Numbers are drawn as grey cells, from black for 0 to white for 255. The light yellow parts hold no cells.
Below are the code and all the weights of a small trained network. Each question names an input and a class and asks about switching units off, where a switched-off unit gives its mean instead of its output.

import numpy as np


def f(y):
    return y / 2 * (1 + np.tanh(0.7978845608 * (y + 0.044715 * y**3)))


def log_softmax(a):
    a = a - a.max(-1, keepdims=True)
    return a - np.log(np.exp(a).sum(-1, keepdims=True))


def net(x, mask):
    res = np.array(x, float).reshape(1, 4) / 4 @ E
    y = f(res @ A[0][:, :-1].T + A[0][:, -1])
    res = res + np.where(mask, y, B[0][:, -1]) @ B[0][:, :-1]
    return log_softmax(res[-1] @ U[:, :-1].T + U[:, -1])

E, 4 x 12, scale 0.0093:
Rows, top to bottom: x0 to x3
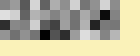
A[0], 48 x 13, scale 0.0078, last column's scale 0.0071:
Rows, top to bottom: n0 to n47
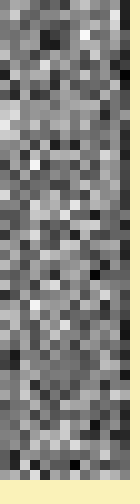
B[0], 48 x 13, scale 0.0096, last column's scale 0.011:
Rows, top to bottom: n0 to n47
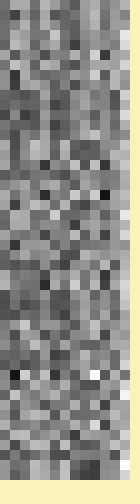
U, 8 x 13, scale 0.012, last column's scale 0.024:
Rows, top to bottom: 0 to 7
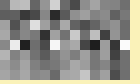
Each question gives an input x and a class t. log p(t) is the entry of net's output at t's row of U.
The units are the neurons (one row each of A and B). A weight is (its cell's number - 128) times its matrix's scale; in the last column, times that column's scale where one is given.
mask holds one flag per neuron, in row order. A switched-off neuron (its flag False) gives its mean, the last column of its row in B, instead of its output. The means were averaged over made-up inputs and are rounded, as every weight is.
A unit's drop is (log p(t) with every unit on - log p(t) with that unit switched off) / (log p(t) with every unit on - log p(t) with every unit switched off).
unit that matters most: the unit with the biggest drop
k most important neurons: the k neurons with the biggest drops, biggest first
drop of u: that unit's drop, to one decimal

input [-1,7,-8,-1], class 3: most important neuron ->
n28
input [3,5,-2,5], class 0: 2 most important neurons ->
n39; n4
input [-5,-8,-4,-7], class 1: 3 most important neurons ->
n9; n36; n35
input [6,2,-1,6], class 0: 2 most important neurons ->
n4; n46
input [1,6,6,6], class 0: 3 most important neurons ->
n3; n4; n39
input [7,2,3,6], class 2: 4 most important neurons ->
n47; n44; n20; n15
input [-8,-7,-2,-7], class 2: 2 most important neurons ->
n46; n14
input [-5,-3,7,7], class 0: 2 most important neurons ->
n4; n3
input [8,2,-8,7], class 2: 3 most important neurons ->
n47; n20; n44
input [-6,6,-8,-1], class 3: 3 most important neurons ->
n28; n19; n5
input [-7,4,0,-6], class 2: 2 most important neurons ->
n14; n46
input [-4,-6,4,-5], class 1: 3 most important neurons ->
n36; n9; n35
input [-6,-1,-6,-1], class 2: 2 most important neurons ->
n46; n38
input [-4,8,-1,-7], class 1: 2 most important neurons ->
n11; n30
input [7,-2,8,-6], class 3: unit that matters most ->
n16
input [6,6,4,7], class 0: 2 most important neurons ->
n3; n4
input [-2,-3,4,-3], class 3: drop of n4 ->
0.1
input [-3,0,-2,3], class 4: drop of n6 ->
0.1
